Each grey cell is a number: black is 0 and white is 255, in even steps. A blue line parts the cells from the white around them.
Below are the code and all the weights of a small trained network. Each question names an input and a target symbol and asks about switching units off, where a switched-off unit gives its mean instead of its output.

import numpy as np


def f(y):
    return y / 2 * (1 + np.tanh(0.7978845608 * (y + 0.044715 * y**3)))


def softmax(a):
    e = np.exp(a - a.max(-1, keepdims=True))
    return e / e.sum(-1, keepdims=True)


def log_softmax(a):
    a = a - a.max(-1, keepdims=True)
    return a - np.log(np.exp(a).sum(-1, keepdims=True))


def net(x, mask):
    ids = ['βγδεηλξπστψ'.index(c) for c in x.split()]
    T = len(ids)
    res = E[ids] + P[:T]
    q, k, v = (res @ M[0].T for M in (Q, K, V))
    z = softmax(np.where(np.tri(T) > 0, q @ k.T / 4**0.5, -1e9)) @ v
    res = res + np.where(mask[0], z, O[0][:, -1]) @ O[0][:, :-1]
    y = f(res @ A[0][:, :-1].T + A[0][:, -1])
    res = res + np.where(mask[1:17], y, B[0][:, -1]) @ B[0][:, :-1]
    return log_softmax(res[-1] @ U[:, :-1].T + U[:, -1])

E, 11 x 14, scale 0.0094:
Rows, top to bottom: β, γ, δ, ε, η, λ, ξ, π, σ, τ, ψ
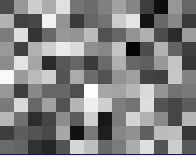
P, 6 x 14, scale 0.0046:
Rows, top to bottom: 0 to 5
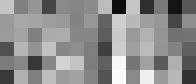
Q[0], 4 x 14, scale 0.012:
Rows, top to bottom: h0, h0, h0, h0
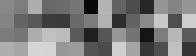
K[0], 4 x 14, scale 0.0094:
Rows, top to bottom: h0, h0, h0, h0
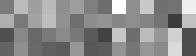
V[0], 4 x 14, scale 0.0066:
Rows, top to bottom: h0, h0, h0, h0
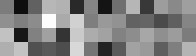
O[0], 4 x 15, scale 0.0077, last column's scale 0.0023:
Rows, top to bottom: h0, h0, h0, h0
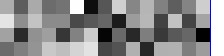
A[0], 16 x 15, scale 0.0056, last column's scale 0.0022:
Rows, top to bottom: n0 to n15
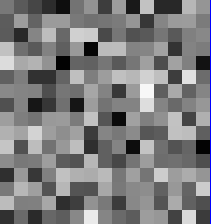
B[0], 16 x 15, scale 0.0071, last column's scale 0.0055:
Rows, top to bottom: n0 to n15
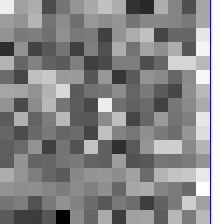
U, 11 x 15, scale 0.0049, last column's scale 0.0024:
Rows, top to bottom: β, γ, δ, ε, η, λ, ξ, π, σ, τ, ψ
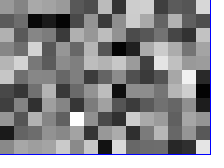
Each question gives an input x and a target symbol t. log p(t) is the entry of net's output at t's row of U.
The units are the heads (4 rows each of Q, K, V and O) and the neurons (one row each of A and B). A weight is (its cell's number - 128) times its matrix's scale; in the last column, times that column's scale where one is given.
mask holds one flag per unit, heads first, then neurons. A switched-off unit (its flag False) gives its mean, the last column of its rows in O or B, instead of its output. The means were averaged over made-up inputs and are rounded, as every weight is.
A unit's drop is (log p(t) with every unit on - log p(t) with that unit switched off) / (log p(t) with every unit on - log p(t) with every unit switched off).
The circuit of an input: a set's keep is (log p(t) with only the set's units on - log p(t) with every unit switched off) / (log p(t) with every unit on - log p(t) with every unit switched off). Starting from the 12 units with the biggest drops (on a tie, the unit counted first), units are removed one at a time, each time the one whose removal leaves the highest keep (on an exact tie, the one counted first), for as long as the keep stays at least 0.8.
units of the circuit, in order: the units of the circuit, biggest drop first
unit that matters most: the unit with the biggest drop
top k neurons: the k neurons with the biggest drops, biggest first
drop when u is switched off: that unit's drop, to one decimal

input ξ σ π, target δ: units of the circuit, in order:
h0; n0
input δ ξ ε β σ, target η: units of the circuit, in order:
h0; n12
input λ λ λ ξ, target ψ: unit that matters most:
h0
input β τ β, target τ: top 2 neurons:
n5; n3
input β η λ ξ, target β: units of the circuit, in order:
h0; n6
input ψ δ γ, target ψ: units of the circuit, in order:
h0; n2
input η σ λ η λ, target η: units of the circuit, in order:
h0; n12
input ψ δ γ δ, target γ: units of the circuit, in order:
h0; n15; n2
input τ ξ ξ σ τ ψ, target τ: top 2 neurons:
n5; n3
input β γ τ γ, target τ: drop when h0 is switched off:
1.2
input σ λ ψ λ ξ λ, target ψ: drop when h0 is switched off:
1.1
